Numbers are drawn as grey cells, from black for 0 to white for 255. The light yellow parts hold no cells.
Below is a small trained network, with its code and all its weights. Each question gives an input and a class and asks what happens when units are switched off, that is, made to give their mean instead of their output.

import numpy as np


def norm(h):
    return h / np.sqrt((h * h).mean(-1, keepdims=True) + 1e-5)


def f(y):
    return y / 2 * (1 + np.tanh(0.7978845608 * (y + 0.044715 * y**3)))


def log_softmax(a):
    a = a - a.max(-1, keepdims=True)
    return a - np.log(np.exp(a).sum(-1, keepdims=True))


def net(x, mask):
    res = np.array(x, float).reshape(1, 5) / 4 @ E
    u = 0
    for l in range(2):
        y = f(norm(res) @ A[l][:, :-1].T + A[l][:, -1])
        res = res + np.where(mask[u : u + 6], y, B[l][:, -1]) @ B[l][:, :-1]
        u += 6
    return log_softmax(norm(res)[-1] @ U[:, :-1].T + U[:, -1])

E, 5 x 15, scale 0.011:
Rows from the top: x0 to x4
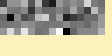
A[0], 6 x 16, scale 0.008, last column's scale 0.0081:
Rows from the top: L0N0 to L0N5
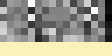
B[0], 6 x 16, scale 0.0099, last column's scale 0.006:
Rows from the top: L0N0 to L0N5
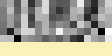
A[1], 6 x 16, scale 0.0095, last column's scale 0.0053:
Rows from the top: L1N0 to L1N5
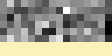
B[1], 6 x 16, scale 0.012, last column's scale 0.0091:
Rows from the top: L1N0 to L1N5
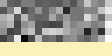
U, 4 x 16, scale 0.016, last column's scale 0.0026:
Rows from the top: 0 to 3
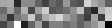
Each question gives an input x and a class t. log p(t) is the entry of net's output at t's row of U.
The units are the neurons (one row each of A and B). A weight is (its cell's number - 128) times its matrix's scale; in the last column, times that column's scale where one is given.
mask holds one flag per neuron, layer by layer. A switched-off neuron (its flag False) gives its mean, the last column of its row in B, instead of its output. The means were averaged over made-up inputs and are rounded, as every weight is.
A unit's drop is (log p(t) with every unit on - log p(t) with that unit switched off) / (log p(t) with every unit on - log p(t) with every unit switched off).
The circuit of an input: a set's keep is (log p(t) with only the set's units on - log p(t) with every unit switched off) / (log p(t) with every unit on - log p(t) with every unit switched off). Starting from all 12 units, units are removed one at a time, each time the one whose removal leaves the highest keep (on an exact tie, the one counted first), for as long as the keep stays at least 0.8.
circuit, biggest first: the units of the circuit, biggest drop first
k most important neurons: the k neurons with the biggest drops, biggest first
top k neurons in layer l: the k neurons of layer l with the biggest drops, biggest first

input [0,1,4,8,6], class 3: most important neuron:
(L1N5)
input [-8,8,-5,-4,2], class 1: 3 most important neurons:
(L0N1; L0N3; L1N4)
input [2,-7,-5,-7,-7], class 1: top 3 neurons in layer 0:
(L0N0; L0N2; L0N5)
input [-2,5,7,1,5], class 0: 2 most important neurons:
(L1N3; L1N2)
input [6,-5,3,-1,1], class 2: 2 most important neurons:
(L1N4; L0N1)
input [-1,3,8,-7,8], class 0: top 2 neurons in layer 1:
(L1N2; L1N3)
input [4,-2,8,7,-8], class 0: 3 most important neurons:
(L1N2; L1N5; L1N3)
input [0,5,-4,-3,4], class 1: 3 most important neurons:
(L0N1; L0N3; L1N3)
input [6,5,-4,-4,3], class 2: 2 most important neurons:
(L1N4; L0N0)
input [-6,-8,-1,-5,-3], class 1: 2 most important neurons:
(L0N0; L0N2)
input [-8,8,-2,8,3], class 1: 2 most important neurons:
(L0N1; L0N3)
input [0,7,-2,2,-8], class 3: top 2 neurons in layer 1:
(L1N1; L1N4)
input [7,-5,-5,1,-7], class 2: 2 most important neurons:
(L1N4; L1N5)
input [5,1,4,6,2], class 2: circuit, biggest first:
(L1N4)
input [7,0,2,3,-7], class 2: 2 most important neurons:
(L1N4; L1N5)
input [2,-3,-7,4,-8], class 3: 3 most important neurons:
(L1N1; L1N3; L1N2)
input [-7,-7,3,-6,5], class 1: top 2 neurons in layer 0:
(L0N0; L0N2)
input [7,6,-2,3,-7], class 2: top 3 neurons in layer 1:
(L1N4; L1N5; L1N3)
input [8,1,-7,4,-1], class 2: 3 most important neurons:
(L1N4; L1N3; L1N2)
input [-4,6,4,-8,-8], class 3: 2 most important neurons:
(L1N1; L0N0)
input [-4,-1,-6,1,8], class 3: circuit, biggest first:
(L1N5)
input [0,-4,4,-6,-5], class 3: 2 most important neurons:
(L1N1; L0N4)
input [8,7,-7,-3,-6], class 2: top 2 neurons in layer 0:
(L0N0; L0N2)
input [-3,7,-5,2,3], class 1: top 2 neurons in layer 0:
(L0N1; L0N3)
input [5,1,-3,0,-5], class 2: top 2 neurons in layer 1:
(L1N4; L1N5)
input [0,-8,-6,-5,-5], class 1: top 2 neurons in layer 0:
(L0N0; L0N2)
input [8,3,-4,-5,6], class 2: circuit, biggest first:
(L1N4)
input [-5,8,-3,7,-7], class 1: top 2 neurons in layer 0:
(L0N1; L0N3)
